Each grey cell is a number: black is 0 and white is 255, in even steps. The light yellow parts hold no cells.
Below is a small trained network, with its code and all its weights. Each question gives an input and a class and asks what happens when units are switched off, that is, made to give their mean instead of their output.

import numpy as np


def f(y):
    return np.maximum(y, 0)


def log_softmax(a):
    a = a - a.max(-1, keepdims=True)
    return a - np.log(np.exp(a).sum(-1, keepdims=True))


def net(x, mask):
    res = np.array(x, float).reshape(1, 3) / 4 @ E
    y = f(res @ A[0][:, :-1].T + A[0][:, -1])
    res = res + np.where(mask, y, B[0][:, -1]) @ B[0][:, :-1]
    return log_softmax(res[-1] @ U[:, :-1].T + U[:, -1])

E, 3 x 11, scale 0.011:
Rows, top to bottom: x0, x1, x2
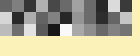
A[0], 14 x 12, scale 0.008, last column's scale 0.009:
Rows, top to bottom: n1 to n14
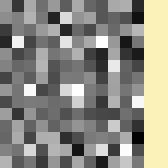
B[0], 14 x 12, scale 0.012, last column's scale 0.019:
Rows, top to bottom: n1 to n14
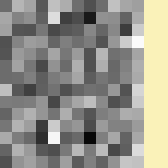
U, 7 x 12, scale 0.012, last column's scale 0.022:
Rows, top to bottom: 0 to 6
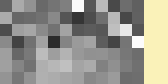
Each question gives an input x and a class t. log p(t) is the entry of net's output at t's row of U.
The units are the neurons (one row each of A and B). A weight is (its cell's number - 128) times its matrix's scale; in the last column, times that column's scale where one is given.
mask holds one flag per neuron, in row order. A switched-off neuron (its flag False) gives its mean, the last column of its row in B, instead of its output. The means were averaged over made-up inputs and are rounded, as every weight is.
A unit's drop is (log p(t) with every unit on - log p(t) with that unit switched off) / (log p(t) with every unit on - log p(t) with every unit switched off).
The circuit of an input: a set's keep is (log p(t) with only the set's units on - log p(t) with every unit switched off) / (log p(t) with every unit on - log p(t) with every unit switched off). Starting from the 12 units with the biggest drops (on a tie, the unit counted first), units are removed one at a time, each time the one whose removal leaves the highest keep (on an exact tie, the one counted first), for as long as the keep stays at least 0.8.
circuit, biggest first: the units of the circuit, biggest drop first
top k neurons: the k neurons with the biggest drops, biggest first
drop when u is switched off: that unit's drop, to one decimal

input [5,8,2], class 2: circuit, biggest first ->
(n14)
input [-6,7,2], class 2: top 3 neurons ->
(n14; n1; n10)
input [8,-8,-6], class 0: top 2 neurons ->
(n6; n9)
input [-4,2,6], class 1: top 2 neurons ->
(n8; n2)
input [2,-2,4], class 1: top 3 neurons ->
(n2; n13; n8)
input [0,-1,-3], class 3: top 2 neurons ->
(n2; n8)
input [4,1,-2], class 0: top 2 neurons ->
(n6; n8)
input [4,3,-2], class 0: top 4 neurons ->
(n4; n6; n5; n8)
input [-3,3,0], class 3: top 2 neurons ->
(n4; n6)
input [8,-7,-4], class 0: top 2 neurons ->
(n6; n9)
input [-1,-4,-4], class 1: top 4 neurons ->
(n14; n3; n10; n12)
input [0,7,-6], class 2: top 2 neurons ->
(n14; n8)
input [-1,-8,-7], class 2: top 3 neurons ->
(n4; n8; n2)
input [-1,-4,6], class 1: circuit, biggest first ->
(n8)
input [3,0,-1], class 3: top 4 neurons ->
(n13; n12; n2; n1)
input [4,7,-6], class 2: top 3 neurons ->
(n14; n8; n10)
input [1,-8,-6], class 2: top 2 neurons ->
(n4; n8)
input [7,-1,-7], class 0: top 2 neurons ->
(n6; n8)
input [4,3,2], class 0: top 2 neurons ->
(n4; n6)
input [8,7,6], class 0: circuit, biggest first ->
(n6)
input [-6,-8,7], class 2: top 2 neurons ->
(n4; n3)
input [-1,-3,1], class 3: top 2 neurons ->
(n14; n1)
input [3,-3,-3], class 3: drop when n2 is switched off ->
0.3
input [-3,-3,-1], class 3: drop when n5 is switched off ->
0.2
